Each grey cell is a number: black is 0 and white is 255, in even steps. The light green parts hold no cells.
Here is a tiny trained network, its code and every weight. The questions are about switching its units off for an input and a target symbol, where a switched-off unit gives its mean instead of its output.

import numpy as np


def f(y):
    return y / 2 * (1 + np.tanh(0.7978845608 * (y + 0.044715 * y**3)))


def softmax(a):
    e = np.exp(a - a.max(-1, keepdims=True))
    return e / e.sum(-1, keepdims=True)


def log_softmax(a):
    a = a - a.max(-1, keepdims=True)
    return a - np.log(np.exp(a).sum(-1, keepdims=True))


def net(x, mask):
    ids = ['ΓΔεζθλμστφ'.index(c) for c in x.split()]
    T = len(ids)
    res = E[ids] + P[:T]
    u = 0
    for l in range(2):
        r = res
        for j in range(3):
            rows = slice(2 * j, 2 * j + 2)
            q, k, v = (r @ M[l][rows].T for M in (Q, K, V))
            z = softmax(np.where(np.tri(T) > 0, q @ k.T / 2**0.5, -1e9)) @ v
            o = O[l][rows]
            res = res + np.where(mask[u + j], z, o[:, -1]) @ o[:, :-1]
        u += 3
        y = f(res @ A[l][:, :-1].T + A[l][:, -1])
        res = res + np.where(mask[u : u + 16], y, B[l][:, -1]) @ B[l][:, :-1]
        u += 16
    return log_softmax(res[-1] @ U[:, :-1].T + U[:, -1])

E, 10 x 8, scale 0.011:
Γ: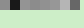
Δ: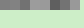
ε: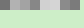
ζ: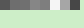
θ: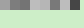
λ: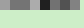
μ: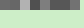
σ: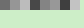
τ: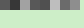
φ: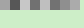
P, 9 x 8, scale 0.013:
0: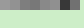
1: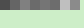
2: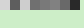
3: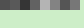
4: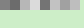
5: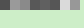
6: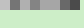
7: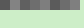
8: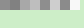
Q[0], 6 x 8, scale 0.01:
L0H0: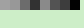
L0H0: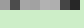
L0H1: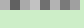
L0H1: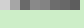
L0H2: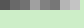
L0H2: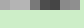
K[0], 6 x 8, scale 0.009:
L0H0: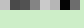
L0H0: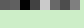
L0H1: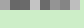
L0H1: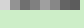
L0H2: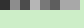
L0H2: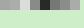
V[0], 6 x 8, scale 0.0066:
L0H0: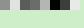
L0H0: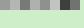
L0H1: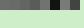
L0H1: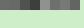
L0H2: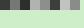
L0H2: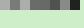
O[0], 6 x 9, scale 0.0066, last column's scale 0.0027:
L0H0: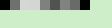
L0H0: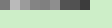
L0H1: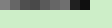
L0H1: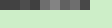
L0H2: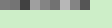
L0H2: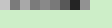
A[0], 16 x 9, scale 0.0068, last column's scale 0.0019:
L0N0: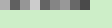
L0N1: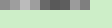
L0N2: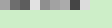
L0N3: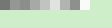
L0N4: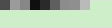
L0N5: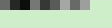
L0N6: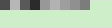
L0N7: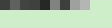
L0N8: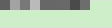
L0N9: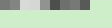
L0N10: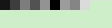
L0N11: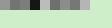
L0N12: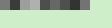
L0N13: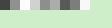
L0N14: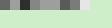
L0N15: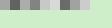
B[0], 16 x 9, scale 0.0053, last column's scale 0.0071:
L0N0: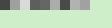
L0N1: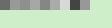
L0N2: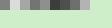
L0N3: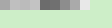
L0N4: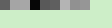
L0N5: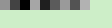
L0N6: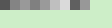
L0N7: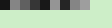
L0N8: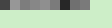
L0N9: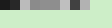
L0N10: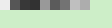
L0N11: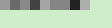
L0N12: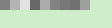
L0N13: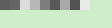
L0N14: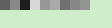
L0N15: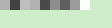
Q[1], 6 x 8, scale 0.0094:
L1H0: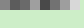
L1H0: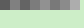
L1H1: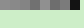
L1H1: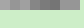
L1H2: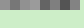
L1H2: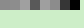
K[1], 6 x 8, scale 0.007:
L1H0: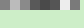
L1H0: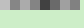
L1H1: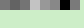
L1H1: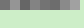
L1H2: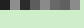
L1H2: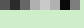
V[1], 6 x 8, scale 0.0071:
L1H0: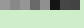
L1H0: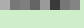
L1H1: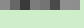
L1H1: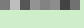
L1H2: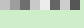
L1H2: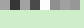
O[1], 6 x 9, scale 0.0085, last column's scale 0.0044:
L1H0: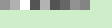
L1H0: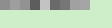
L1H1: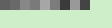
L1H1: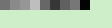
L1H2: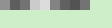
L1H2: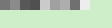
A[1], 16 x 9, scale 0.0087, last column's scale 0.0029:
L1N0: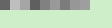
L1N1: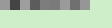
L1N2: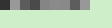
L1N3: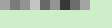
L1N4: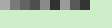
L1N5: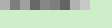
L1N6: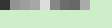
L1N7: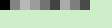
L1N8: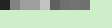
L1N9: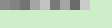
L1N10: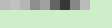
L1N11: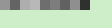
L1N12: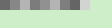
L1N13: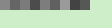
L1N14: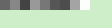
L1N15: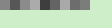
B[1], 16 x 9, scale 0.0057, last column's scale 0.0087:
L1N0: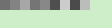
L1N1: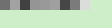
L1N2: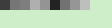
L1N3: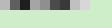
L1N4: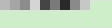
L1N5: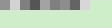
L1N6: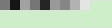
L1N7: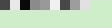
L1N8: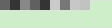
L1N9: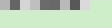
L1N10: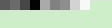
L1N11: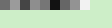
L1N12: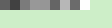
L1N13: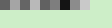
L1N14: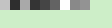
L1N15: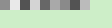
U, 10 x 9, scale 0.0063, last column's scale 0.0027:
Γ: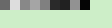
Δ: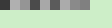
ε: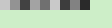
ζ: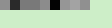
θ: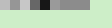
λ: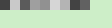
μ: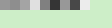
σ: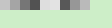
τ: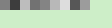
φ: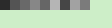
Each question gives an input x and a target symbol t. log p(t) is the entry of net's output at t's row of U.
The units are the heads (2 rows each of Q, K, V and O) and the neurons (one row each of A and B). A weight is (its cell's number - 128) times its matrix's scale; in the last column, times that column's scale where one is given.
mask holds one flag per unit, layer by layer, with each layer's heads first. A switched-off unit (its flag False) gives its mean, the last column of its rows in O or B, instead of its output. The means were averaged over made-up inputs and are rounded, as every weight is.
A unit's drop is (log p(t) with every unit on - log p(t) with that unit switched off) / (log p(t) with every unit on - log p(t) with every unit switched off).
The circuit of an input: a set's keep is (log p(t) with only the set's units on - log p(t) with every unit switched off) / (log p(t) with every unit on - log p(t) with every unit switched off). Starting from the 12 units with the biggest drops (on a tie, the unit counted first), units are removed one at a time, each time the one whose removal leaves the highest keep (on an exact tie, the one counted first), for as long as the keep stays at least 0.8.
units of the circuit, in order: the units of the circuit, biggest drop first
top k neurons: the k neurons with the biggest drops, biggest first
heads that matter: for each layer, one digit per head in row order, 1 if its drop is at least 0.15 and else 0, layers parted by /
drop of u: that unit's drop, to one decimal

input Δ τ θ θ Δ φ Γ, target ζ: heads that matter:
000 / 001
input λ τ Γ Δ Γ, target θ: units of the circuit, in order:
L1H2, L0N7, L0H1, L0N4
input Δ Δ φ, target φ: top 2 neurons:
L1N7, L0N9
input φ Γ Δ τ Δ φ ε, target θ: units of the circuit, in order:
L1H2, L0N7, L0H1
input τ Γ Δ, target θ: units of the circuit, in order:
L1H2, L0N7, L0H2
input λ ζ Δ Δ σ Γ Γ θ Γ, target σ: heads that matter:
100 / 010
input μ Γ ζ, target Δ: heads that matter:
010 / 101
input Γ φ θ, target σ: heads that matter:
100 / 000
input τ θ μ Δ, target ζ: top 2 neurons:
L1N14, L1N7
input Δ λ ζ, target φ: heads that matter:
100 / 000
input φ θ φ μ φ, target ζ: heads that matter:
100 / 001
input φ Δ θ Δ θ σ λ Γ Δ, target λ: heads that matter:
100 / 001
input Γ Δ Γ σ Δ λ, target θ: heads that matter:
000 / 001
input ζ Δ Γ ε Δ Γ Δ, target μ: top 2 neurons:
L0N14, L1N7
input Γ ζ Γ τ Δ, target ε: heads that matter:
100 / 100
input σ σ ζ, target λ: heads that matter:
100 / 011
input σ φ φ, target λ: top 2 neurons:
L1N7, L0N9
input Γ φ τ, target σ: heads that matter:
100 / 000
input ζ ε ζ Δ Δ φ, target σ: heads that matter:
000 / 010
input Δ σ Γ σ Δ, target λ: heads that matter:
000 / 001
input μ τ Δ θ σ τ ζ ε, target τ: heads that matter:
000 / 000
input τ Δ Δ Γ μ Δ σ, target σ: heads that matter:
100 / 000
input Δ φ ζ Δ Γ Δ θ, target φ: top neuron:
L1N7
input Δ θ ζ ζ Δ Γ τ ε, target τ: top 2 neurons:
L1N7, L0N6
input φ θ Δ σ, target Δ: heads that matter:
010 / 100
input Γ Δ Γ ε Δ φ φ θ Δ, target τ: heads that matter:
000 / 001
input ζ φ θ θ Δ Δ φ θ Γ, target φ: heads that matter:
110 / 010
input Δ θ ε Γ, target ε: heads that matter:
110 / 010
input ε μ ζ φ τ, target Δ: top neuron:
L0N10
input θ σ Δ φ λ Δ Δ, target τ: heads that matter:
100 / 001
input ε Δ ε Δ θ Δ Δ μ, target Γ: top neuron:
L1N13
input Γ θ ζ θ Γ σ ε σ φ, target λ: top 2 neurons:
L1N7, L0N4
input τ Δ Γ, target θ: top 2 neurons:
L0N7, L1N7
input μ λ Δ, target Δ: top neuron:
L1N10
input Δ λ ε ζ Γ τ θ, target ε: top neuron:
L0N14
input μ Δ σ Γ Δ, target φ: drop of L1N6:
0.1
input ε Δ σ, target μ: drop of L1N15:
0.1
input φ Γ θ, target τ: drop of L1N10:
0.0
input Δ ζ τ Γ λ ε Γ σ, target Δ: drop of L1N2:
0.3
